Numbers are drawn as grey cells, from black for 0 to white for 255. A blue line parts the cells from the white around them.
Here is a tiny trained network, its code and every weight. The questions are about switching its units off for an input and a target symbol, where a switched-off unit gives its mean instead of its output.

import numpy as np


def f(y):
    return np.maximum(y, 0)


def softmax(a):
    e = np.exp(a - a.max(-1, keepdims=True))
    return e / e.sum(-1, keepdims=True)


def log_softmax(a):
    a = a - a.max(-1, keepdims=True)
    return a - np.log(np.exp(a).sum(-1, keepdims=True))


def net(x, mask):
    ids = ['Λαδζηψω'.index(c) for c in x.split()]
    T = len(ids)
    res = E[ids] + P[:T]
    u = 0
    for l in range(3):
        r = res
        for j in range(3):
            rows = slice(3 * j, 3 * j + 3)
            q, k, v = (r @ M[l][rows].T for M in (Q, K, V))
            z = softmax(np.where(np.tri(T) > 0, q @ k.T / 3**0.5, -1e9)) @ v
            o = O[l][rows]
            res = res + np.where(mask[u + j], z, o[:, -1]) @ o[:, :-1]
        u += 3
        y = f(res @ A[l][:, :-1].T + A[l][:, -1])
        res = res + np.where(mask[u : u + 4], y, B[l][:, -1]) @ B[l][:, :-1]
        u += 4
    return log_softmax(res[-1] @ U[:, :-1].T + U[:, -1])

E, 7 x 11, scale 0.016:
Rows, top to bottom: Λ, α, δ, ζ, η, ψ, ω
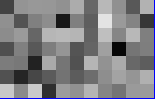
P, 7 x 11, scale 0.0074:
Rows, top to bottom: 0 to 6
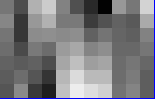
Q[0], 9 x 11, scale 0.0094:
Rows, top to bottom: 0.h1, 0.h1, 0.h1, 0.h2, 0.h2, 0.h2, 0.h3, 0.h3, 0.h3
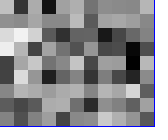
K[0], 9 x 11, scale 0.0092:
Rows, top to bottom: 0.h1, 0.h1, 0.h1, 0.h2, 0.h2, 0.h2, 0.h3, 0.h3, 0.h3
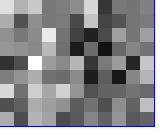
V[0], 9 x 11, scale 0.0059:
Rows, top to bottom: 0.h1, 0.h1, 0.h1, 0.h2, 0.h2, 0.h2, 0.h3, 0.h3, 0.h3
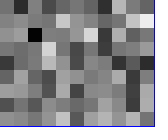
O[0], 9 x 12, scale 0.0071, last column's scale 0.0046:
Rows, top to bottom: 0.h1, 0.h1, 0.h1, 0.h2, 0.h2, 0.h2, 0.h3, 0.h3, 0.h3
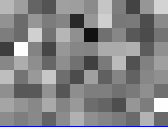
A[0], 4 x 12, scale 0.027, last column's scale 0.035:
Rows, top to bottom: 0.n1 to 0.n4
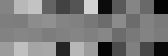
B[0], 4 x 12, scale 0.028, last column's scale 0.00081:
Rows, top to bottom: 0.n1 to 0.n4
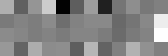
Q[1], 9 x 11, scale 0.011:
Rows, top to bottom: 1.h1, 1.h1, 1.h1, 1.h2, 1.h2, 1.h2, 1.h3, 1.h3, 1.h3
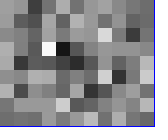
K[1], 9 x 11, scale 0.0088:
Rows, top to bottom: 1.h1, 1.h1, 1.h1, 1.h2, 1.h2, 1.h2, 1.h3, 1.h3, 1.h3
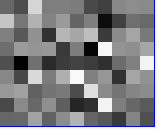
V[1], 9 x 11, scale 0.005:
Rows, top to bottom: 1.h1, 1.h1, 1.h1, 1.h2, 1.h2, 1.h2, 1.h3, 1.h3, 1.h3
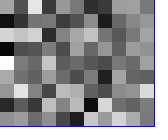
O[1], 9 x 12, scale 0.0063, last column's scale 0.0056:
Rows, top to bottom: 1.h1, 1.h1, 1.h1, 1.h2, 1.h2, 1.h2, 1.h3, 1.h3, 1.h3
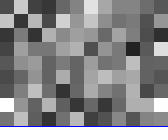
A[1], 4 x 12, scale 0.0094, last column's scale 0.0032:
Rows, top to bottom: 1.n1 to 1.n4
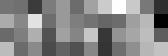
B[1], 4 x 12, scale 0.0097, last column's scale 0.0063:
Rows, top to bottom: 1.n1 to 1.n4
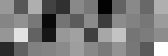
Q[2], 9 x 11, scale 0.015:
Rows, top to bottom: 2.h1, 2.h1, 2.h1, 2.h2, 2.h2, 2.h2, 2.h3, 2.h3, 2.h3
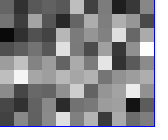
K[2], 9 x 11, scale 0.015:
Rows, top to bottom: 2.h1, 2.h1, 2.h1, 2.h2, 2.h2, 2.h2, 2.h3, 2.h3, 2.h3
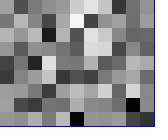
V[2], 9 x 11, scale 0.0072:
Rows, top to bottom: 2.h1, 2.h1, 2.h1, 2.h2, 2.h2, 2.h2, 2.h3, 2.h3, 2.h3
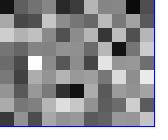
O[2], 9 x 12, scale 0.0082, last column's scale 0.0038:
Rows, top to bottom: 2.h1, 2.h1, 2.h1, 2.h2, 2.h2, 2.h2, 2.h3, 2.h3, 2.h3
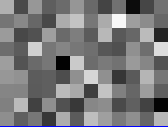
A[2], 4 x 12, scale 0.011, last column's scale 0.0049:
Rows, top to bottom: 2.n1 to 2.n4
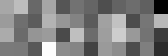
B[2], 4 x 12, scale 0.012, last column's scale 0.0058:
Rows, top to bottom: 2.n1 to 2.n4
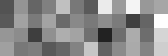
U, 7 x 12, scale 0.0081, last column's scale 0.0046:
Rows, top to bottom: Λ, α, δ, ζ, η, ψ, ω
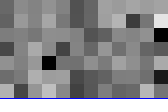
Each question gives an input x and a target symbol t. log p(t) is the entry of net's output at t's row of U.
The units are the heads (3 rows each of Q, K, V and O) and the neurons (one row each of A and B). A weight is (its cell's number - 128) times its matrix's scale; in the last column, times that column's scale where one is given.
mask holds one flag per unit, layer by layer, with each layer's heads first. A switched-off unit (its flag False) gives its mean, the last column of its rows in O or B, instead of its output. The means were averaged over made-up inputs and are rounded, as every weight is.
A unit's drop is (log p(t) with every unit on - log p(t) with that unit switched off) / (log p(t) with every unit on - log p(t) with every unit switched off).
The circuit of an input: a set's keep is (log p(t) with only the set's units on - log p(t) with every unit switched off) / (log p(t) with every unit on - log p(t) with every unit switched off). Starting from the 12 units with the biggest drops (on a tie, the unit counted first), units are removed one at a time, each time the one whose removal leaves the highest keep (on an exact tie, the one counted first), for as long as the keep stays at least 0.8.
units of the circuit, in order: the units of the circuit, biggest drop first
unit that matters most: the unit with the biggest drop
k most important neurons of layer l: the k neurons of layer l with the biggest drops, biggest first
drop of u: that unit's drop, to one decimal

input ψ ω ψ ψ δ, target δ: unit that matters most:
1.n4
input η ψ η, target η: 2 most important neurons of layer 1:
(1.n1 1.n4)
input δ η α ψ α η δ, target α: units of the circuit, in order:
(2.n2 2.h2)
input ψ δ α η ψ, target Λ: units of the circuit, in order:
(0.h1 2.h1 1.n4)
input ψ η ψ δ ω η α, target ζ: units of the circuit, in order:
(1.h3 2.h1)
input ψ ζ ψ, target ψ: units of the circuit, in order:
(2.h2 0.n3)
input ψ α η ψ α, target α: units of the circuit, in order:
(0.h1 2.h2 2.n2)
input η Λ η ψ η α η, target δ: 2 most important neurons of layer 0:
(0.n2 0.n3)
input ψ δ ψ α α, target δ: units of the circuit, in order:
(0.h1 2.n3 2.h1)
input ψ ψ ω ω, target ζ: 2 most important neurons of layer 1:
(1.n2 1.n3)
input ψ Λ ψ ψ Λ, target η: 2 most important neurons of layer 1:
(1.n2 1.n4)
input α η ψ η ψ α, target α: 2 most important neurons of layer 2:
(2.n2 2.n4)
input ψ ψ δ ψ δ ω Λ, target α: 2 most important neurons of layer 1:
(1.n4 1.n3)
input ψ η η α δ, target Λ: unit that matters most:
0.h1
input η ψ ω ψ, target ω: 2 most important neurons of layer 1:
(1.n2 1.n4)
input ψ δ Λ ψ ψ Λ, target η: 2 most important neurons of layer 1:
(1.n2 1.n1)
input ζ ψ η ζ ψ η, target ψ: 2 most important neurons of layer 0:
(0.n3 0.n2)
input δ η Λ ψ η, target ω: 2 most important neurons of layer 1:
(1.n1 1.n2)
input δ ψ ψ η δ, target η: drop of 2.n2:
0.1
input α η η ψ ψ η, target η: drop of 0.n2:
0.1
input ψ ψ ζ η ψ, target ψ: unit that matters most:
2.h2
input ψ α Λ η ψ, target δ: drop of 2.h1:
0.2
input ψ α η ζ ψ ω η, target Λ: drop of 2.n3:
0.0
